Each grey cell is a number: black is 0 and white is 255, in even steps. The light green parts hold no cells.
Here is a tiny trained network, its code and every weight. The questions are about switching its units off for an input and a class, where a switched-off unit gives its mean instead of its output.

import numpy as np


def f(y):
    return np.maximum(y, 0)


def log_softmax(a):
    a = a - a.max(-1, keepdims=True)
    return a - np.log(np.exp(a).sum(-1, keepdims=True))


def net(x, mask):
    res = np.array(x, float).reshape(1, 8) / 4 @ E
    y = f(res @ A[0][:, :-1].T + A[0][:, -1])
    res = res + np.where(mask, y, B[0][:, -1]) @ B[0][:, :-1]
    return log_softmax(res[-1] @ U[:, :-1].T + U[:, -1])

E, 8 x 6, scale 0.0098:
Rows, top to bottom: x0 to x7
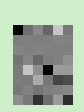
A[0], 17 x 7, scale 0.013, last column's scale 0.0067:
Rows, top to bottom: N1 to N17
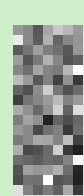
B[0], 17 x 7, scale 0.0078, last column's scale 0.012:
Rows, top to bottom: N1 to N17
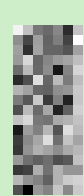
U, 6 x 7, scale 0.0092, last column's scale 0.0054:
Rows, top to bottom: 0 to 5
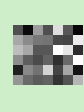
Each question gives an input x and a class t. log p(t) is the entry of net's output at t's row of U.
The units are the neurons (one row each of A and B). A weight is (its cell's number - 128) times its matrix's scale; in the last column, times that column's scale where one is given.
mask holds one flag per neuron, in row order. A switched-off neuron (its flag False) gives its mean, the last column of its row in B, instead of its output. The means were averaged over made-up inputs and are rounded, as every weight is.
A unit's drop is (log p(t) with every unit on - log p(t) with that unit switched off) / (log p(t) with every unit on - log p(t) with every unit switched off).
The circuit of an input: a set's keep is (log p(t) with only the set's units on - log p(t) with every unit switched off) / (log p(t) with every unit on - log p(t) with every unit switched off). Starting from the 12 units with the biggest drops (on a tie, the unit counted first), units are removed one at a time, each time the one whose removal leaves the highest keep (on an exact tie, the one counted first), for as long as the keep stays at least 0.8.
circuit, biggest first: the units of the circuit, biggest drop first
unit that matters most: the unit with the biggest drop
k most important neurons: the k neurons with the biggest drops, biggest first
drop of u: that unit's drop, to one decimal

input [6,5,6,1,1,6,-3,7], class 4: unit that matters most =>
N11
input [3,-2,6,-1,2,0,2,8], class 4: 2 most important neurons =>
[N11 N13]
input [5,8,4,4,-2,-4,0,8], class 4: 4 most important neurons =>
[N13 N11 N9 N2]
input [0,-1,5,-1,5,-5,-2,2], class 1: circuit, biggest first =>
[N16 N17]
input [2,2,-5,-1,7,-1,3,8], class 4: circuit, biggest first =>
[N11 N13]
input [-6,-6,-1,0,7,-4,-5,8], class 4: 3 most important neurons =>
[N11 N9 N13]
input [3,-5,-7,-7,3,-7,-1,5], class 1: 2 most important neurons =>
[N1 N9]
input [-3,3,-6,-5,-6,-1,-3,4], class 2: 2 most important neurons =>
[N16 N4]
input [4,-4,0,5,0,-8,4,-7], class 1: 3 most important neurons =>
[N1 N8 N11]
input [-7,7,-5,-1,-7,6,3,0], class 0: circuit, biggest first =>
[N6 N17]
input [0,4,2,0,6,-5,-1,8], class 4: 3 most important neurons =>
[N9 N11 N13]
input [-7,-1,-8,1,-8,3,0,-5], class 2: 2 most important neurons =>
[N16 N4]
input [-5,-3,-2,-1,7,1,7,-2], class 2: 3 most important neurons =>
[N10 N9 N8]
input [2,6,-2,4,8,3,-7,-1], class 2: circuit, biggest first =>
[N10]
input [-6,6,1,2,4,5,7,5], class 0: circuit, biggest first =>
[N6 N17]
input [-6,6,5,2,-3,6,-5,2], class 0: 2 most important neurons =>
[N6 N17]
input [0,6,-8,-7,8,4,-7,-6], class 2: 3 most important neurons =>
[N10 N9 N2]
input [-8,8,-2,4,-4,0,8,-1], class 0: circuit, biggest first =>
[N17 N6]
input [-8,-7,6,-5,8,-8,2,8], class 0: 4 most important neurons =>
[N17 N6 N2 N5]
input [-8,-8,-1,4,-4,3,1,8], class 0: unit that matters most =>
N2
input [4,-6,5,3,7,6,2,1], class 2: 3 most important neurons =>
[N10 N9 N2]
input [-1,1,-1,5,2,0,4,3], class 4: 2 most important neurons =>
[N2 N8]
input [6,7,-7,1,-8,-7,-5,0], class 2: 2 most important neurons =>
[N16 N7]
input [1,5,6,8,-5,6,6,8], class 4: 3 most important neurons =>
[N11 N13 N1]
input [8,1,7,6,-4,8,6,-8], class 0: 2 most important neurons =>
[N8 N9]
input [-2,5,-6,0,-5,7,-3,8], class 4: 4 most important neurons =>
[N11 N13 N1 N8]
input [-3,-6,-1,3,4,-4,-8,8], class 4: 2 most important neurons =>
[N11 N13]
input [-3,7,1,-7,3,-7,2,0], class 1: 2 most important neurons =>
[N1 N11]
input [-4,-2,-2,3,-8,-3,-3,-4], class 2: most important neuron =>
[N16]
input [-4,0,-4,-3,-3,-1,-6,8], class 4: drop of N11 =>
0.4
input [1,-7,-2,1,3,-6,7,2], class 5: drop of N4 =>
0.1
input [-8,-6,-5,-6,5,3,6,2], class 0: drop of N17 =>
0.3
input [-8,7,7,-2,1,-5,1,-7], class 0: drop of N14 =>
0.0
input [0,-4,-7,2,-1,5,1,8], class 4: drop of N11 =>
0.5
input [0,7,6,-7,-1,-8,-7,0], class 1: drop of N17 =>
0.1
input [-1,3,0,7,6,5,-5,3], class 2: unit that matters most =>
N10
